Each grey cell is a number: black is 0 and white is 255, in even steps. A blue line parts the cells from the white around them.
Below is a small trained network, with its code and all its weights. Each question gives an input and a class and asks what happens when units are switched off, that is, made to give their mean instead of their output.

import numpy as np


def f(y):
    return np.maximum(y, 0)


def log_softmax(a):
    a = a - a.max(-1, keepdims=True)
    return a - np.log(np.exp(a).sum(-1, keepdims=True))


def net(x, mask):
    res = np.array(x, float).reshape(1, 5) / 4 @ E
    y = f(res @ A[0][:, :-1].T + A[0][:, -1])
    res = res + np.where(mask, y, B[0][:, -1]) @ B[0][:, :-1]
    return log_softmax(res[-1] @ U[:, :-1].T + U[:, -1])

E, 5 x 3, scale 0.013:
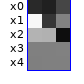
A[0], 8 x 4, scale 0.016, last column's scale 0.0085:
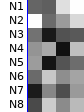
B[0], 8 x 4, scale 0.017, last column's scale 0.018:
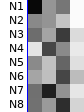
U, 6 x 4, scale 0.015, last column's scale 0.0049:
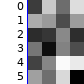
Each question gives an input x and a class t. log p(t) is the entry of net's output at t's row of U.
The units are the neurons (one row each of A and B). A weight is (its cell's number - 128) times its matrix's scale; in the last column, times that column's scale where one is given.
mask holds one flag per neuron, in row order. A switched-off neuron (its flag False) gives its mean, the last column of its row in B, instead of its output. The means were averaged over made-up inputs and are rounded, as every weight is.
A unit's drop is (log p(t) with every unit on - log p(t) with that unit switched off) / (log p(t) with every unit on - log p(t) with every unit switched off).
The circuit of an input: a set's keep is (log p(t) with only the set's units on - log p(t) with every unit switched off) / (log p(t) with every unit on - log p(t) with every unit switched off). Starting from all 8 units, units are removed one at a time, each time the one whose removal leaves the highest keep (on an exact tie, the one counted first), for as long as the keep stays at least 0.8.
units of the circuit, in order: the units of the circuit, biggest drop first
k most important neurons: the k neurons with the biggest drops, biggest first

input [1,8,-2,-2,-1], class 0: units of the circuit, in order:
(N4)
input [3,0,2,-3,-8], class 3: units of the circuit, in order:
(N6, N8, N1)
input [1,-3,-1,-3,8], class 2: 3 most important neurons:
(N5, N7, N3)
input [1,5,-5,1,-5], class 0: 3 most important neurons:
(N7, N4, N5)
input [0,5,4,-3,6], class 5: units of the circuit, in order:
(N2, N8)
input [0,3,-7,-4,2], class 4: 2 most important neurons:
(N8, N6)
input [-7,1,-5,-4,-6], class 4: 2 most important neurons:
(N2, N3)
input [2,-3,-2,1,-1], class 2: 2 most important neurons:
(N7, N5)
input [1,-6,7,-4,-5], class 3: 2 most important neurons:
(N7, N5)
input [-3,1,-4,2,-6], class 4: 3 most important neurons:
(N3, N8, N5)
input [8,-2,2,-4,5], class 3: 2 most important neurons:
(N7, N1)
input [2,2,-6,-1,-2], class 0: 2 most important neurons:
(N7, N4)
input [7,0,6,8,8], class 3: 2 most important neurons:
(N7, N6)
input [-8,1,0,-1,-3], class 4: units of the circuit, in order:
(N2)
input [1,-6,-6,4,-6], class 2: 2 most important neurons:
(N7, N5)
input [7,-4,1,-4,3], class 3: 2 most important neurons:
(N7, N1)
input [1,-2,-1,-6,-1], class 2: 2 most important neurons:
(N5, N3)
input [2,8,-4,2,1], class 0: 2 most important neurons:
(N5, N3)
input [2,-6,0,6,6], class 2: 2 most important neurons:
(N7, N4)
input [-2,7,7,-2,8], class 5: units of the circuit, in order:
(N2)
